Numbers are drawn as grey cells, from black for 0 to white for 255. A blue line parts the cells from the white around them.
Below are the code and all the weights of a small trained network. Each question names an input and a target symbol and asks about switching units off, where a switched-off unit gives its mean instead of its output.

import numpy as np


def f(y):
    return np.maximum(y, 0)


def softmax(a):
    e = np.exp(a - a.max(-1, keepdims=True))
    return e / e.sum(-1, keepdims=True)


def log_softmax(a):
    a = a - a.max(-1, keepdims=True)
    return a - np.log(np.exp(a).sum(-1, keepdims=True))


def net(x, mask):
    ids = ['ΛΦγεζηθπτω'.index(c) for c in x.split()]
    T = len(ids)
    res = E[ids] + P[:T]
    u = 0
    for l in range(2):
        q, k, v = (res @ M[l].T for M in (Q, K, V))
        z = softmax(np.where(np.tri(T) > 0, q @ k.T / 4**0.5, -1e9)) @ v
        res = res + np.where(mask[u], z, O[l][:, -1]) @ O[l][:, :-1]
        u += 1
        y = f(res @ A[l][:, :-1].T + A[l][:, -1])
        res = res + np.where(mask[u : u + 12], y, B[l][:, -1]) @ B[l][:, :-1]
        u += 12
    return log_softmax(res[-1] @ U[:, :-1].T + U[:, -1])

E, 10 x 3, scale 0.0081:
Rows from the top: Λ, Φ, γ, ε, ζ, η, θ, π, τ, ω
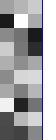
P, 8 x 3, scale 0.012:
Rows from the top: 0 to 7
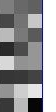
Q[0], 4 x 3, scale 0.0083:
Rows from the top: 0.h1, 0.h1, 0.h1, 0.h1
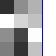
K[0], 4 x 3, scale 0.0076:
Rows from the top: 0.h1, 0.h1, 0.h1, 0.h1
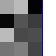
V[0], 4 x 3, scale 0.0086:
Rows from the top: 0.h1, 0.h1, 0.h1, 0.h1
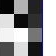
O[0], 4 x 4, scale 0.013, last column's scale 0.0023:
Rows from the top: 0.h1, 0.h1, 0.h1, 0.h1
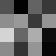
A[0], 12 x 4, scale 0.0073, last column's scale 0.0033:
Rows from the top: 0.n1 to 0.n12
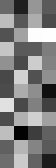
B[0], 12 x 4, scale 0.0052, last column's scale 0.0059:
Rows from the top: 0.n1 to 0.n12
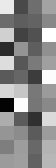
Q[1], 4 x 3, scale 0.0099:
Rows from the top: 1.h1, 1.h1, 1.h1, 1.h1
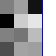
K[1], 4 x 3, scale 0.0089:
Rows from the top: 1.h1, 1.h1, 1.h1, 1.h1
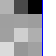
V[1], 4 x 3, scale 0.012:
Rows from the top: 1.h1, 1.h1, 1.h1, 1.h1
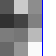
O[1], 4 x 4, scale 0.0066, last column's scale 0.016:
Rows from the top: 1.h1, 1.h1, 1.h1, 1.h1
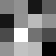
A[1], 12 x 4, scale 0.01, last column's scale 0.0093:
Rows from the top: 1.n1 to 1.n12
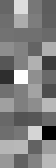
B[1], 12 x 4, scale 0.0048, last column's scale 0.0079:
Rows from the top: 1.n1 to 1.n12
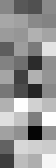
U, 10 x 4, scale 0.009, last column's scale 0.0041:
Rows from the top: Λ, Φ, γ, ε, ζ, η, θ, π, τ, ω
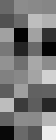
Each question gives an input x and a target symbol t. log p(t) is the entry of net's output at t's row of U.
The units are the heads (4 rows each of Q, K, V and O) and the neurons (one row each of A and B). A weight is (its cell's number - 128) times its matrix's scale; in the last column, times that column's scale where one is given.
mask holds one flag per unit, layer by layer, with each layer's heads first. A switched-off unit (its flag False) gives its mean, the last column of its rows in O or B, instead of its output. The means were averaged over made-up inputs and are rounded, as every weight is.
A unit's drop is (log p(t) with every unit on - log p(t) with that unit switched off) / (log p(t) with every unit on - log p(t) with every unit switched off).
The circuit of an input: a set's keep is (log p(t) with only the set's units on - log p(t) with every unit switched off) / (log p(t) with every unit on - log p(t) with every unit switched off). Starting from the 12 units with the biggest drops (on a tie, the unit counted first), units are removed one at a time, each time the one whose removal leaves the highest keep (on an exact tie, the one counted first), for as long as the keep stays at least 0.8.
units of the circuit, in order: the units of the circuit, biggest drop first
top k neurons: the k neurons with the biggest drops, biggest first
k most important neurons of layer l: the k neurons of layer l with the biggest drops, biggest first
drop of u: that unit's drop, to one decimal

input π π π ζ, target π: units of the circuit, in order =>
(1.h1, 0.h1)
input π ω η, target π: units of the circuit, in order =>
(1.h1, 0.h1)
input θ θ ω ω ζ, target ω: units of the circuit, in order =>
(0.h1)
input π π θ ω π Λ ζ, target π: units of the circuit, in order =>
(0.h1, 1.h1)
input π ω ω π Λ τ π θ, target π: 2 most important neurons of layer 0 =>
(0.n6, 0.n12)
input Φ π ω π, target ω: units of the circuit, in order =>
(0.h1, 1.h1)
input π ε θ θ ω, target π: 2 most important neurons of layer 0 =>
(0.n6, 0.n12)
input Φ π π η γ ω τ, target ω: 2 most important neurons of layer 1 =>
(1.n9, 1.n8)
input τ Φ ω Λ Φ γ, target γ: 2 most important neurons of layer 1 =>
(1.n11, 1.n4)
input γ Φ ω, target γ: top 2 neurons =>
(0.n1, 0.n10)
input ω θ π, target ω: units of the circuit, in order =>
(0.h1, 1.h1, 0.n3)
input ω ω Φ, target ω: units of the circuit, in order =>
(0.h1, 1.h1)
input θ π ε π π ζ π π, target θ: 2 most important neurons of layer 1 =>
(1.n11, 1.n4)
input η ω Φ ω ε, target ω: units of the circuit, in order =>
(0.h1)
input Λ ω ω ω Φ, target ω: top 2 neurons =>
(0.n6, 1.n8)
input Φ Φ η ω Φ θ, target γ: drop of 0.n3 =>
0.4
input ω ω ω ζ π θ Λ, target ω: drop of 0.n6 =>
0.1
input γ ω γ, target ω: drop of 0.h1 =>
0.7
